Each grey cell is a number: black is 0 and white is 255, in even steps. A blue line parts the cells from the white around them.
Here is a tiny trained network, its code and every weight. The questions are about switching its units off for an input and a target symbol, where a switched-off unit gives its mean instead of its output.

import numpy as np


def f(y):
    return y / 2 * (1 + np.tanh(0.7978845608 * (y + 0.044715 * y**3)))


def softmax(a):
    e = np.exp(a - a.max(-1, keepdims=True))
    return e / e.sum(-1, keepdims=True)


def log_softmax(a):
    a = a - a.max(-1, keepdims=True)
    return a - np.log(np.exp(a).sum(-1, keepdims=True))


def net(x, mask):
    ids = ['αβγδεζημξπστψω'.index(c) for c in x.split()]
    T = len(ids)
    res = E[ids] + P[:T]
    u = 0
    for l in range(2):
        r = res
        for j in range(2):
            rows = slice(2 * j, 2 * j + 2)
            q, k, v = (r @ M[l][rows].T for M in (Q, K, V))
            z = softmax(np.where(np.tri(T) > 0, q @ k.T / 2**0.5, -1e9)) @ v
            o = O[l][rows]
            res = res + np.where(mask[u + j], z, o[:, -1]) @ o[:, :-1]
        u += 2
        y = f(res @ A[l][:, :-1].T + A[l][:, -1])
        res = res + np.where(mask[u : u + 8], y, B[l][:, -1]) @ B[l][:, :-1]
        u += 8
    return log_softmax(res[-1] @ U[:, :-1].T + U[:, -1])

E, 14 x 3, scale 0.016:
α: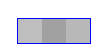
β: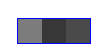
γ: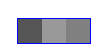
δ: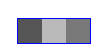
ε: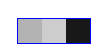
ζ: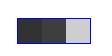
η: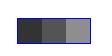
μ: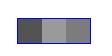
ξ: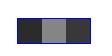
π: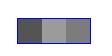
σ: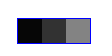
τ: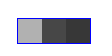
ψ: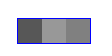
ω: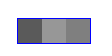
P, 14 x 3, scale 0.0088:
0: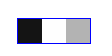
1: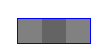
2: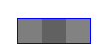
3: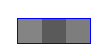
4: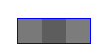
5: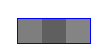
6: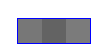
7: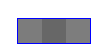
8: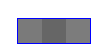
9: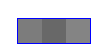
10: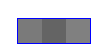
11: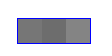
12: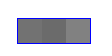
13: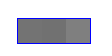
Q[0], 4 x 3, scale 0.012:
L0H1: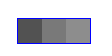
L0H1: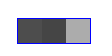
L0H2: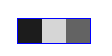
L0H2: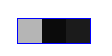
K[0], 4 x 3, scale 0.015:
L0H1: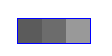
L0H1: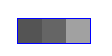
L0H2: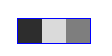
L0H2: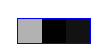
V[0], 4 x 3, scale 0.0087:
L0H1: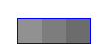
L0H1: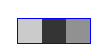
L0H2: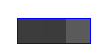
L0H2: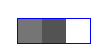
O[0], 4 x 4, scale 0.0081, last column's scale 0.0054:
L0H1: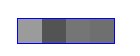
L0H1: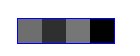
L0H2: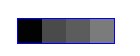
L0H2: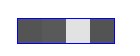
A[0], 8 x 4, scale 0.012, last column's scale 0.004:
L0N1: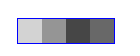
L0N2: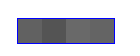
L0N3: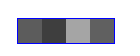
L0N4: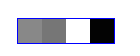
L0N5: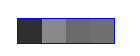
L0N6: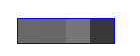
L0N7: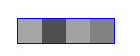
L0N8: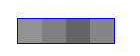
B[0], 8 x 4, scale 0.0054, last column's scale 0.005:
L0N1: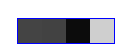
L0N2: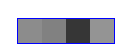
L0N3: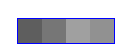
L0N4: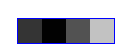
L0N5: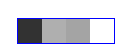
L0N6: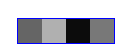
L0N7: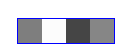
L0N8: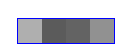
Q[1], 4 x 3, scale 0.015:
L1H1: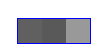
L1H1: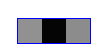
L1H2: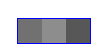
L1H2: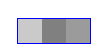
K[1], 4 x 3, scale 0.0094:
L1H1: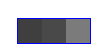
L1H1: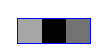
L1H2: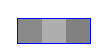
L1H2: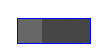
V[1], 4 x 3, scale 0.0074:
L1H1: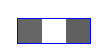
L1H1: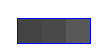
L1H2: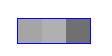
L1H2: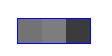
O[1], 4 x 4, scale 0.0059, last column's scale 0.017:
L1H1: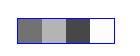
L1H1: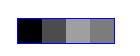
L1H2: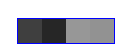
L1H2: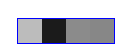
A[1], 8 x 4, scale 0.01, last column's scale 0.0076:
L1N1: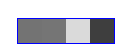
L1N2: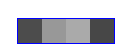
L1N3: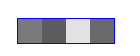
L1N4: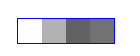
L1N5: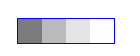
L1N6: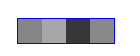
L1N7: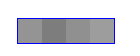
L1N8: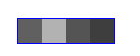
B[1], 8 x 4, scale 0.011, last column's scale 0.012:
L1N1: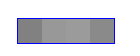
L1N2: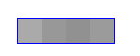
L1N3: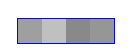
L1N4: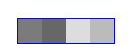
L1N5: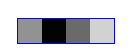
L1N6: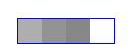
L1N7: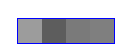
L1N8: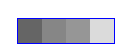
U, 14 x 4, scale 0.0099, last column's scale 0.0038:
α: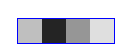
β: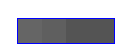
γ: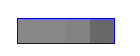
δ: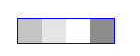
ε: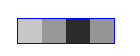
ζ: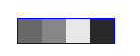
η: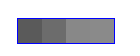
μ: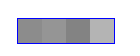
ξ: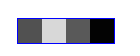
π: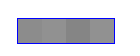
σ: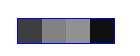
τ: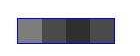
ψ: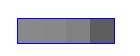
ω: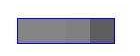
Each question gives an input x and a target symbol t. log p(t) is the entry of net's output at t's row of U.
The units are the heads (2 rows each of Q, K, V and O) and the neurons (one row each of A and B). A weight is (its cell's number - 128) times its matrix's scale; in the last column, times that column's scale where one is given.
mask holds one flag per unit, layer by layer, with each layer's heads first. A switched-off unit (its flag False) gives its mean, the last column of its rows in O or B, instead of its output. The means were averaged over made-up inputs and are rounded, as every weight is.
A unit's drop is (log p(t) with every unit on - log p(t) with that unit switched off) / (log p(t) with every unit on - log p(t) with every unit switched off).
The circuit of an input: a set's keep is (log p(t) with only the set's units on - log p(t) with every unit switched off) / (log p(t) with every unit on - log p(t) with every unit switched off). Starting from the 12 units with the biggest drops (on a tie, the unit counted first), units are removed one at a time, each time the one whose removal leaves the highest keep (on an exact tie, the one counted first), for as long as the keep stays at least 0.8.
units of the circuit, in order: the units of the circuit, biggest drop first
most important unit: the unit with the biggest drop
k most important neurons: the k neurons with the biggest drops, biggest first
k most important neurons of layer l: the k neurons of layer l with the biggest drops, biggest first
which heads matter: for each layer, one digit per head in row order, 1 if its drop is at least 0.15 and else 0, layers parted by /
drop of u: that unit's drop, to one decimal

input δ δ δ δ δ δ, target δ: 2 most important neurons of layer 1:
L1N4, L1N6
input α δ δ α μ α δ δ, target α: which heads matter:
01 / 10
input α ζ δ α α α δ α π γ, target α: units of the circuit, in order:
L0H2, L1N5, L1H1, L0N1
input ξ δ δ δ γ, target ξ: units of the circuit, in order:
L0H2, L1H1, L1N5, L0H1
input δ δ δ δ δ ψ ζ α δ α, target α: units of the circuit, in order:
L0H2, L1N5
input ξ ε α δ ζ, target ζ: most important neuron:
L1N3
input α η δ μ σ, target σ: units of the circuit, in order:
L0H2, L1H1, L0N5
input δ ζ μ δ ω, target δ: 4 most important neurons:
L0N4, L1N4, L0N1, L0N5
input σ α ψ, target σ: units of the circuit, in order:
L0H2, L1H1
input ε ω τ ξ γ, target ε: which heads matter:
01 / 00
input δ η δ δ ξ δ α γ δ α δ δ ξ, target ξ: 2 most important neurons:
L1N5, L0N5
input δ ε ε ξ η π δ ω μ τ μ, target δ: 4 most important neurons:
L0N4, L1N4, L0N1, L1N5
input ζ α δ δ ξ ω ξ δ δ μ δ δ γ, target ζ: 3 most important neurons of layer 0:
L0N4, L0N3, L0N7
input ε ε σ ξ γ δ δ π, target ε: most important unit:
L0N1
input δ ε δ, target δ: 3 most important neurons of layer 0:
L0N4, L0N1, L0N5
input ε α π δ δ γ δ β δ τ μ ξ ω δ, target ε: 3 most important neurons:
L0N1, L1N6, L0N5
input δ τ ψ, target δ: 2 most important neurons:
L1N4, L0N4
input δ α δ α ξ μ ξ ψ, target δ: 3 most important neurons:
L0N4, L1N4, L0N1
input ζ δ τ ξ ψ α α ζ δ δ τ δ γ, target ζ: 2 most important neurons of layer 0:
L0N4, L0N3
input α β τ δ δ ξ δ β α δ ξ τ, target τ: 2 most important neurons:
L1N4, L0N1
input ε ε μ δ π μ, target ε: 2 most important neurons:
L0N1, L1N5
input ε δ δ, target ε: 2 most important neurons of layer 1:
L1N6, L1N5
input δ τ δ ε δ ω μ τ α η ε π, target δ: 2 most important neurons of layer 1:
L1N4, L1N5
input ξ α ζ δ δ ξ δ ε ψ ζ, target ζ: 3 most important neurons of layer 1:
L1N3, L1N1, L1N2
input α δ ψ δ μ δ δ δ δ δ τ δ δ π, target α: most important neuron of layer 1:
L1N5
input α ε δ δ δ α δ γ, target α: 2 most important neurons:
L0N1, L1N5
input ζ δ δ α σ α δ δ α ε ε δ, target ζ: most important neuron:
L0N4
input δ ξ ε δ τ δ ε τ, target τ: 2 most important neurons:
L0N1, L1N4
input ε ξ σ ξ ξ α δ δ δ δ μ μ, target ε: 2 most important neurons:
L0N1, L1N4
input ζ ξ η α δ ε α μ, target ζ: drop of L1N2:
0.1
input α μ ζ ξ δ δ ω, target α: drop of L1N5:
0.5
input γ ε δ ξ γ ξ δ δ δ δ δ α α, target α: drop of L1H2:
0.1
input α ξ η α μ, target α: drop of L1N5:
0.4
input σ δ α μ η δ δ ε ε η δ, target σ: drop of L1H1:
0.4
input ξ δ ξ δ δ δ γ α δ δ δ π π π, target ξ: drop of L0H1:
0.2
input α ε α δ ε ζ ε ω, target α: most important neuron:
L0N1
